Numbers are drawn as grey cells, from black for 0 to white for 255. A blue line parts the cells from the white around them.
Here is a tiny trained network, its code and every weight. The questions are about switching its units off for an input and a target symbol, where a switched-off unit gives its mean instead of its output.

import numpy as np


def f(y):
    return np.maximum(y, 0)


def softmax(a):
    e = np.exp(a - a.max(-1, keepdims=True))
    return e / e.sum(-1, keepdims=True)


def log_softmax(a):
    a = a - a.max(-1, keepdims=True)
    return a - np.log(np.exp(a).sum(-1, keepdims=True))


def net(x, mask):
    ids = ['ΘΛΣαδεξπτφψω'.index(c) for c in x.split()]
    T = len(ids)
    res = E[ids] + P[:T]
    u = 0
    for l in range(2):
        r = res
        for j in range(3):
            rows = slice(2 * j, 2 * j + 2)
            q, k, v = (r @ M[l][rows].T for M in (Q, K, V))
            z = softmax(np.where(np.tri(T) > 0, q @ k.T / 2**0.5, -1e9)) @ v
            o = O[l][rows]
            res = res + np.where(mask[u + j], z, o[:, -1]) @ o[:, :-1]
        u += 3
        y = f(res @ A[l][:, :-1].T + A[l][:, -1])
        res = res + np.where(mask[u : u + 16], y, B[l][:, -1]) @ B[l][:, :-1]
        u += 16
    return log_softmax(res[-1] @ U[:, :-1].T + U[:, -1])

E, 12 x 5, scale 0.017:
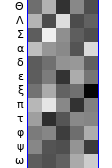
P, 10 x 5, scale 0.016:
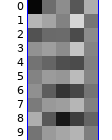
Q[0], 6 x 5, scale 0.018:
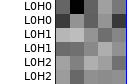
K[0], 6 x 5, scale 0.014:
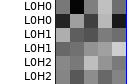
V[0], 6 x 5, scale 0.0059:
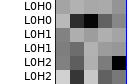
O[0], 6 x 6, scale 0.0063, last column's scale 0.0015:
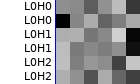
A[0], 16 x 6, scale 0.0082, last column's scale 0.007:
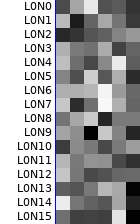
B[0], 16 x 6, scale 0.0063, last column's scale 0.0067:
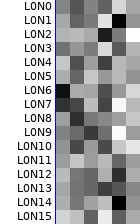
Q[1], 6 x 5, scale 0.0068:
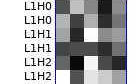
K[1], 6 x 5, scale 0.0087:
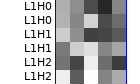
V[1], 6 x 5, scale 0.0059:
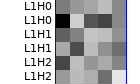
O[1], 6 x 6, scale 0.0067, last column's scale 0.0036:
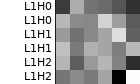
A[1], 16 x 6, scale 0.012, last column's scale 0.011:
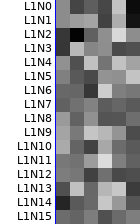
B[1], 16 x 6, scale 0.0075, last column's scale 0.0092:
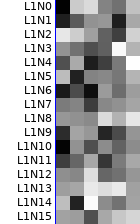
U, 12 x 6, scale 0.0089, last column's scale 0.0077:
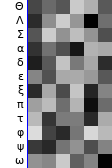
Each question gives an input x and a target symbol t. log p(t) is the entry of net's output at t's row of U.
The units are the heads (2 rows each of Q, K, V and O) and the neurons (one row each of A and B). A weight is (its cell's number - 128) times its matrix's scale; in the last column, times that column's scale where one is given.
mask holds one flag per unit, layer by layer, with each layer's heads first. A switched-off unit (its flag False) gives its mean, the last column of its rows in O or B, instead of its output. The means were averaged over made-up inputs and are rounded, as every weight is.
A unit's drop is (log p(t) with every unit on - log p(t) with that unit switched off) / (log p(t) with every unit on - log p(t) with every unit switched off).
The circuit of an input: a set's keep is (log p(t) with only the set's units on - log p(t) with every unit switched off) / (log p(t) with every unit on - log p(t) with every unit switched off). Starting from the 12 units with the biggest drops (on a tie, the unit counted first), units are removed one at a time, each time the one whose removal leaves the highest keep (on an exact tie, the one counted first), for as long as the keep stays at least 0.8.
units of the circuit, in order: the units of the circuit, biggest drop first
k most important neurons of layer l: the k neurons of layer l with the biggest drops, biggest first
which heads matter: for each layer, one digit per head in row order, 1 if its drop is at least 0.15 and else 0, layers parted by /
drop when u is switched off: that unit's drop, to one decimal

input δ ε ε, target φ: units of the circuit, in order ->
[L1N0; L1N5]
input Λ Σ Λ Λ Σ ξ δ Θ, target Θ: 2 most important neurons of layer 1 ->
[L1N13; L1N6]
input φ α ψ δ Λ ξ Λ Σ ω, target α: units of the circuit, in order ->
[L0H0]
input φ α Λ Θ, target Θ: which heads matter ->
000 / 000
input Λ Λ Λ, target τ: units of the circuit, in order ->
[L0H2; L1N0]
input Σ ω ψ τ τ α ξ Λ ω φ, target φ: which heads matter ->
100 / 100
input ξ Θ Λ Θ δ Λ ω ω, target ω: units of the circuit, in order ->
[L1N2; L1N14; L0N7]
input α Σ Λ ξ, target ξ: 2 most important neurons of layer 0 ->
[L0N2; L0N3]
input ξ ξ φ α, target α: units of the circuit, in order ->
[L1N4; L1N9]
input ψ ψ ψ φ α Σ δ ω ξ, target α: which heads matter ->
110 / 011
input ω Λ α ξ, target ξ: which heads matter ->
101 / 000
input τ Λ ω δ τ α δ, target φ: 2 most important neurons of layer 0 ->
[L0N7; L0N6]
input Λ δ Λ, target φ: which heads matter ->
001 / 100
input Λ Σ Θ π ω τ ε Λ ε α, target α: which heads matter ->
100 / 000
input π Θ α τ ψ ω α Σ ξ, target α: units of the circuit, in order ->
[L1H2]
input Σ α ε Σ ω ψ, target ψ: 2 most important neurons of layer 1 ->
[L1N6; L1N2]
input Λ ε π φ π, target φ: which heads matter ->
000 / 001
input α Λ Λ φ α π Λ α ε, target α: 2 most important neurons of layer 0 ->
[L0N2; L0N10]
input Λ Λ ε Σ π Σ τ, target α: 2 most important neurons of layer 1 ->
[L1N0; L1N4]
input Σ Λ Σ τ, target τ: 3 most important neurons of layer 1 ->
[L1N2; L1N14; L1N5]
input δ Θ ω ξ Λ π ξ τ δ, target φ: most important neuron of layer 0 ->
[L0N6]
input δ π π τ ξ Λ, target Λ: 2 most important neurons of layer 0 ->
[L0N6; L0N11]
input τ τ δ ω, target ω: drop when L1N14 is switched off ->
0.2
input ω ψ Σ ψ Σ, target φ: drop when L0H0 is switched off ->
0.8
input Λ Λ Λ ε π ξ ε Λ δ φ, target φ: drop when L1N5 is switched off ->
0.2
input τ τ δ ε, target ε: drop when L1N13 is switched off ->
0.6
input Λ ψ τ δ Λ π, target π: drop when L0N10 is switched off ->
0.1
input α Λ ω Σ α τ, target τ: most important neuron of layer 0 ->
[L0N7]
